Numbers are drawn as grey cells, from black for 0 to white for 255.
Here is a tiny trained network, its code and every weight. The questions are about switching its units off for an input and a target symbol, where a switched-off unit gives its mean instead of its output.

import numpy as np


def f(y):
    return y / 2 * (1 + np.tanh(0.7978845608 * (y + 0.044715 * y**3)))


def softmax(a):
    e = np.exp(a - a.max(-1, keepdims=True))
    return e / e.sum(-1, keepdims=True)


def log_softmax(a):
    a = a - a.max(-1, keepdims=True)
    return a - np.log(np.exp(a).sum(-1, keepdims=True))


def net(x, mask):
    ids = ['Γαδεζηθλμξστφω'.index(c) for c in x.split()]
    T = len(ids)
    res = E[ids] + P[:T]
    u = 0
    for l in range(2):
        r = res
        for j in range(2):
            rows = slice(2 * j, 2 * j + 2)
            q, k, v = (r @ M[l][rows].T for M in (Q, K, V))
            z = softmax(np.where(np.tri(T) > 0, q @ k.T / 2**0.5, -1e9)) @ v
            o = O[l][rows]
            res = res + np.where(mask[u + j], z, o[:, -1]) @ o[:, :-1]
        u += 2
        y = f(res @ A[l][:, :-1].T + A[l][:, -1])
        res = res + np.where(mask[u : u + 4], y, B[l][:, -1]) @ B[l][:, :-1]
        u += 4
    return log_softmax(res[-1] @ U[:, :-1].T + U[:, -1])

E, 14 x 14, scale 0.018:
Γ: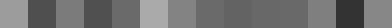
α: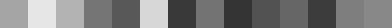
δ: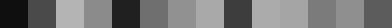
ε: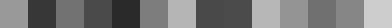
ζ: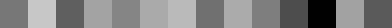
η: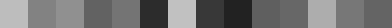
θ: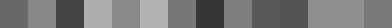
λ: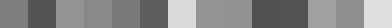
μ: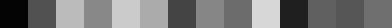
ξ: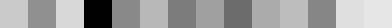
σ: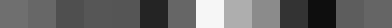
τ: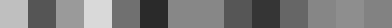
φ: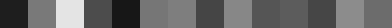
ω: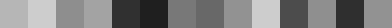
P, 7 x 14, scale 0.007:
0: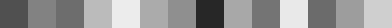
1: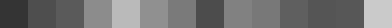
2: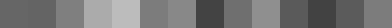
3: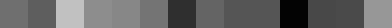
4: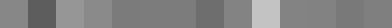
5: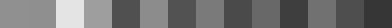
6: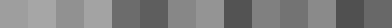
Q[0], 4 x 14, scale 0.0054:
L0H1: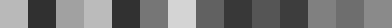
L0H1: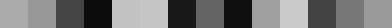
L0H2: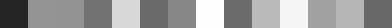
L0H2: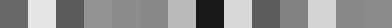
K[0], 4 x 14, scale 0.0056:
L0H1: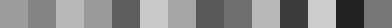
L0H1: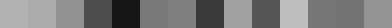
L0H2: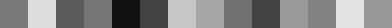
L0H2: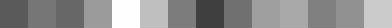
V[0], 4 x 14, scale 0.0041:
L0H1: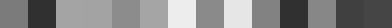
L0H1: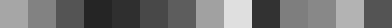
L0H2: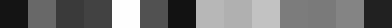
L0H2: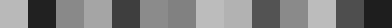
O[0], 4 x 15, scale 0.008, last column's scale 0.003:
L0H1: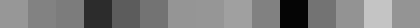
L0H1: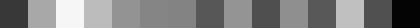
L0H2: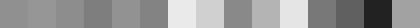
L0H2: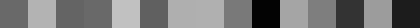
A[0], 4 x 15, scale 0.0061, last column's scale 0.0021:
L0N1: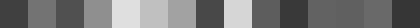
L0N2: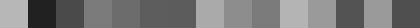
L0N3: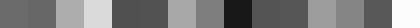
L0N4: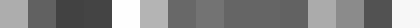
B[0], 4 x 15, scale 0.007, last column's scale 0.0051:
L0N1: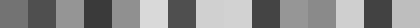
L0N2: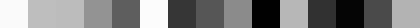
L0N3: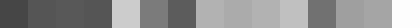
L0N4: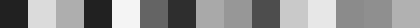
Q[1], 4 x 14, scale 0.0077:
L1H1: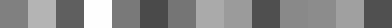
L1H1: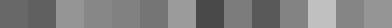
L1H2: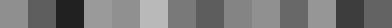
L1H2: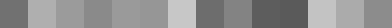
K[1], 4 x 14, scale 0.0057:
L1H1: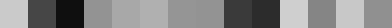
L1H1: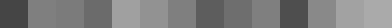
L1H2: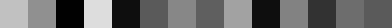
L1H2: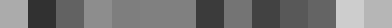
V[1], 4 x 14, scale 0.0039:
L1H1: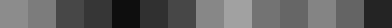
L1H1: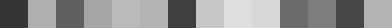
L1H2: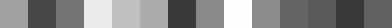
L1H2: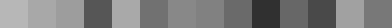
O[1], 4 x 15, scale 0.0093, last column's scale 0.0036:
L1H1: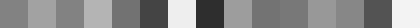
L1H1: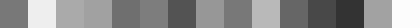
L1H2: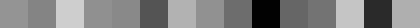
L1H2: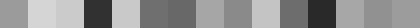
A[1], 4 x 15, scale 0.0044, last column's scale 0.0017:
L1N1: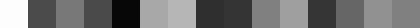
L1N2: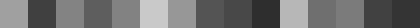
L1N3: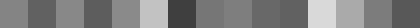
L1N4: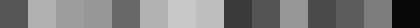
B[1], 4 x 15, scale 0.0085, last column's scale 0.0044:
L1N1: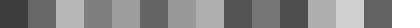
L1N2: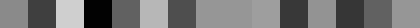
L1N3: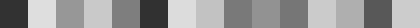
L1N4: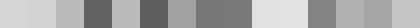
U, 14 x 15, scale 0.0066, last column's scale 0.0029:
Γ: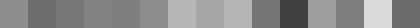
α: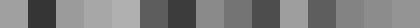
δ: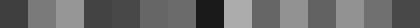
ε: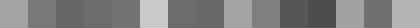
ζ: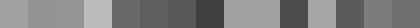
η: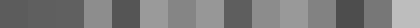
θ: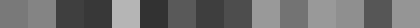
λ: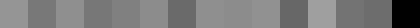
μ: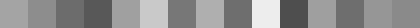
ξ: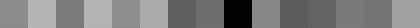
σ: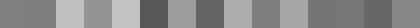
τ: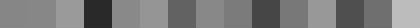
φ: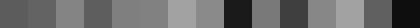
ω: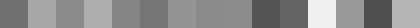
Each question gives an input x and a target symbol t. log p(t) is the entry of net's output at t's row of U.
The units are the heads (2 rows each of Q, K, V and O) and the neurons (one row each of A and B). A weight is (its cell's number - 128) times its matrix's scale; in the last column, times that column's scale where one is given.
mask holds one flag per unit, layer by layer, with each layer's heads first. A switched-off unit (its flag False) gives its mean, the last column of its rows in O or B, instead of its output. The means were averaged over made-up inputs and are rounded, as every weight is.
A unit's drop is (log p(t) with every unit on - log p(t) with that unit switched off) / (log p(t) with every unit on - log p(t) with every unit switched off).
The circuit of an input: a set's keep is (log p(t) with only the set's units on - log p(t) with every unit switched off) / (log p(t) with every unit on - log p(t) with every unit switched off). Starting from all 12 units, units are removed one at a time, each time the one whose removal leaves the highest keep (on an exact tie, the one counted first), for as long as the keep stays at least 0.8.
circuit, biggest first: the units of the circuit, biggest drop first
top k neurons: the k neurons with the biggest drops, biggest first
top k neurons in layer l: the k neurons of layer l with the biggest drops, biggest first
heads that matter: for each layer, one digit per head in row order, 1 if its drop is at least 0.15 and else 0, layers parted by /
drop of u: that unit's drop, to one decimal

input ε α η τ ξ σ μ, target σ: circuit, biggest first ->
(L0H2; L1N4; L1H2)
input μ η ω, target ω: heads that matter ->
11 / 11
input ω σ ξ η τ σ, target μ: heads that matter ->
11 / 01
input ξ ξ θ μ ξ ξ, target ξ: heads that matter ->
10 / 10
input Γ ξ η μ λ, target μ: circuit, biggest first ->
(L1H1; L0H1)
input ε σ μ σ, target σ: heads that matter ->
01 / 11
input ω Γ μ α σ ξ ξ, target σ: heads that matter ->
11 / 11
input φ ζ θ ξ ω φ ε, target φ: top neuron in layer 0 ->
(L0N4)
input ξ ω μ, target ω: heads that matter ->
01 / 01
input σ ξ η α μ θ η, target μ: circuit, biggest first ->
(L0H1; L1H1)
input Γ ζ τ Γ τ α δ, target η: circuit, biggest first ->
(L0N3; L1H2)
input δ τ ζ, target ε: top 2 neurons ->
(L0N1; L1N1)
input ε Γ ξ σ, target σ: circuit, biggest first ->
(L0H2; L1N4; L1H1)
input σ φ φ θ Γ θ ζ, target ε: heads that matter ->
10 / 00
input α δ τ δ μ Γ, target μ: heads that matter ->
01 / 10
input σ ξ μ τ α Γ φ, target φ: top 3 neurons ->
(L1N1; L0N1; L0N4)
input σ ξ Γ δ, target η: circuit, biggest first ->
(L1H2; L0N3)
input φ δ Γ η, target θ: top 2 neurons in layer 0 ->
(L0N3; L0N4)
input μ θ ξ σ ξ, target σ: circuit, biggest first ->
(L0H1; L1H1)
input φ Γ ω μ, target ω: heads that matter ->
00 / 01
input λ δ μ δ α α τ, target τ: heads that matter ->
10 / 00
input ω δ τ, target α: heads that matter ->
00 / 00
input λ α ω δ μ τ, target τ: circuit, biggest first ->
(L0N2; L0H1; L1N2)
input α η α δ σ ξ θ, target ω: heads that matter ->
01 / 00
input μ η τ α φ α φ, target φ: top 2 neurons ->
(L1N1; L0N4)
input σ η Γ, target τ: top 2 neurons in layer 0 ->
(L0N4; L0N2)
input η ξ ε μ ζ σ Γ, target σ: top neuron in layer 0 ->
(L0N2)
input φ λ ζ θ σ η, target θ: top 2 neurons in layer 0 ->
(L0N3; L0N2)
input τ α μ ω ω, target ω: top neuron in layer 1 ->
(L1N1)
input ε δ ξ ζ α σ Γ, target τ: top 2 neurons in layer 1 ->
(L1N2; L1N3)
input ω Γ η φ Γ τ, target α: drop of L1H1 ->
0.1
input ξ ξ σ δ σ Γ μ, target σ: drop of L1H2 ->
0.0
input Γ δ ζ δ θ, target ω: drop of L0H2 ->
0.2
